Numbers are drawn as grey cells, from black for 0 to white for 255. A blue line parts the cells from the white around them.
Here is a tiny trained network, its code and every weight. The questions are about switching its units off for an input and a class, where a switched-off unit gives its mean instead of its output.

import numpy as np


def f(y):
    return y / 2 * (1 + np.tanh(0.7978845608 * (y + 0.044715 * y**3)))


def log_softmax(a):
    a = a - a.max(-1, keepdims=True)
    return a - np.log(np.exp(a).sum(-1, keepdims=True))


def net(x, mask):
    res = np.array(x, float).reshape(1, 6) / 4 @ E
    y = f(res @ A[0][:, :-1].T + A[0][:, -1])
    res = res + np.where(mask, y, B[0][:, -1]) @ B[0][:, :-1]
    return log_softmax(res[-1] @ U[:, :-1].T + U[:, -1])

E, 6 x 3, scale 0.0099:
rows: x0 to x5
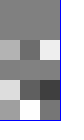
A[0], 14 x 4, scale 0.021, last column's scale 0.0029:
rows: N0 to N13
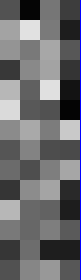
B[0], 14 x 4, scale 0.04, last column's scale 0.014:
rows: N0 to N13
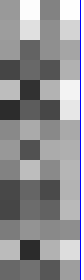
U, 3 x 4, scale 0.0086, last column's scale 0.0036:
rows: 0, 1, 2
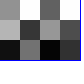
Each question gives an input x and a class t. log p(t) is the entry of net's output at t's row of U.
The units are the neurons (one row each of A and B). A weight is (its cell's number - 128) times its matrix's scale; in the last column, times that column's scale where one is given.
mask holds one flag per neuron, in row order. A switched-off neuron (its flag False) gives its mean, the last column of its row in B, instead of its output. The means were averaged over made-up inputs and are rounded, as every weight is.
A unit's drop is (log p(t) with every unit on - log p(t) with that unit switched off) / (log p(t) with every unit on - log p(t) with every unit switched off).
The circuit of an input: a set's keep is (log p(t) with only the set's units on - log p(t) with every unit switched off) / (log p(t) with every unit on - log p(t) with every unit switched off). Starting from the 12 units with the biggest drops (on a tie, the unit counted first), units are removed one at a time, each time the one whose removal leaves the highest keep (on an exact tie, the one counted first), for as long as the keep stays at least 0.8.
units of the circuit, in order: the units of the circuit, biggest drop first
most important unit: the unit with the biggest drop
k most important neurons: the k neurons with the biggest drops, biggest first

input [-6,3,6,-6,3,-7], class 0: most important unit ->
N0
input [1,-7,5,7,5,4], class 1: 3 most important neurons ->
N0; N4; N9
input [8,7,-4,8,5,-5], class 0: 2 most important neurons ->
N0; N4
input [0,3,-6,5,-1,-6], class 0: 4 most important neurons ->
N0; N4; N8; N2
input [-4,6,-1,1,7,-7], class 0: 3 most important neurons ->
N0; N8; N9
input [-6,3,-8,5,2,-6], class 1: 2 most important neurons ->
N12; N7
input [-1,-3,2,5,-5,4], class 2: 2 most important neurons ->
N0; N9
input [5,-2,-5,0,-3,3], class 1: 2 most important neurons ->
N0; N12
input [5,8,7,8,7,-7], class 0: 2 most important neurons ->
N0; N12
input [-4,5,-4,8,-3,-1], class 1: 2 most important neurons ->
N12; N5
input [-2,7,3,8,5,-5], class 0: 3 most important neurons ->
N0; N9; N3
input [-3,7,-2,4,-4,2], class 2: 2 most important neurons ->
N0; N4
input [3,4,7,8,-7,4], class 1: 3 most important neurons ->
N4; N5; N2
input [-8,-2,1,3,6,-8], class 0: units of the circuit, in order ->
N0
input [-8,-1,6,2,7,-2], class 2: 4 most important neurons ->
N5; N12; N10; N7
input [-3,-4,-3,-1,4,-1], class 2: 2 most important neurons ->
N4; N5
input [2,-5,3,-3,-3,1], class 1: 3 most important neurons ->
N5; N0; N10
